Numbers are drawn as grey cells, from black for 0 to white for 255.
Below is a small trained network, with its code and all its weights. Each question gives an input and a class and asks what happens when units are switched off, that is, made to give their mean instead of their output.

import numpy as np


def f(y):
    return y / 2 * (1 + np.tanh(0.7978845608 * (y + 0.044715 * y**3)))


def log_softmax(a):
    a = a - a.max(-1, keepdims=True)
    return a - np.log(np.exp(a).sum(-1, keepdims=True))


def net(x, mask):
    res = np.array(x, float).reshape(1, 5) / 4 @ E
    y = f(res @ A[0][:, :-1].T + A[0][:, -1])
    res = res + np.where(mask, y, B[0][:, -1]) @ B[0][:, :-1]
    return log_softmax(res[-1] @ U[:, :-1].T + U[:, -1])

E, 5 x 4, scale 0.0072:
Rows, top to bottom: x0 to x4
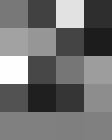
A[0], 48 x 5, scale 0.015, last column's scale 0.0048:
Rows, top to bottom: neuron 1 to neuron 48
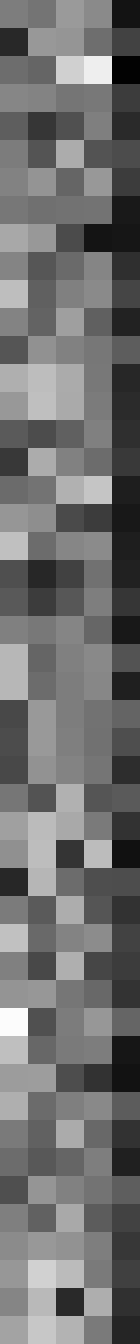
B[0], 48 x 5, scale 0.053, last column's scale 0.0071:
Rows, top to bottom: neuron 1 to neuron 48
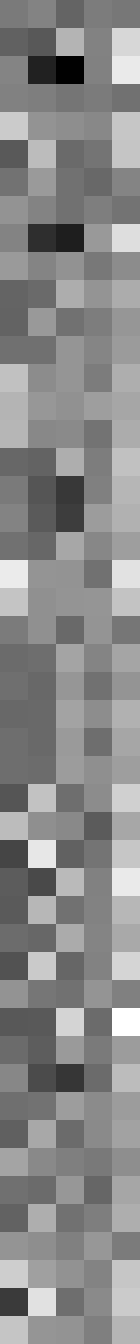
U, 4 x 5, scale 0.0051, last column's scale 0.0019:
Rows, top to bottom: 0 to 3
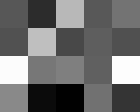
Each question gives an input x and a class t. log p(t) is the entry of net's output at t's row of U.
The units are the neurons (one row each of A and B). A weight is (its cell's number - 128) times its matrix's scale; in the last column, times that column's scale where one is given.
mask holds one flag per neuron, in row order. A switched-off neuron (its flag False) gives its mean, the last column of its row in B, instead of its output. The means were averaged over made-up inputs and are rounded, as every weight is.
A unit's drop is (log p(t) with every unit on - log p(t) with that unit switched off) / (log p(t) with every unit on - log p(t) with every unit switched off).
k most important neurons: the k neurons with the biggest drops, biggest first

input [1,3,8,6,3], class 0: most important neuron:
neuron 37
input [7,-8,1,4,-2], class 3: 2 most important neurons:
neuron 3; neuron 18
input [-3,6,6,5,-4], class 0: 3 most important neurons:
neuron 37; neuron 3; neuron 11
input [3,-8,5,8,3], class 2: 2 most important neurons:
neuron 21; neuron 5
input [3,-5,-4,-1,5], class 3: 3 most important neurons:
neuron 3; neuron 37; neuron 18
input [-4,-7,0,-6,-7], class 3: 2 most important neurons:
neuron 3; neuron 18
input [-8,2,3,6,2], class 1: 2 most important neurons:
neuron 47; neuron 31
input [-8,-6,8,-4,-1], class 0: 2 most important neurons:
neuron 37; neuron 34
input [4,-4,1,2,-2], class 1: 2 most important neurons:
neuron 9; neuron 39
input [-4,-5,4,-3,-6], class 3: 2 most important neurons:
neuron 3; neuron 32
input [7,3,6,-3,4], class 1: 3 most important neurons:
neuron 35; neuron 6; neuron 29
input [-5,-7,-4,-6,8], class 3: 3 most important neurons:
neuron 3; neuron 18; neuron 21
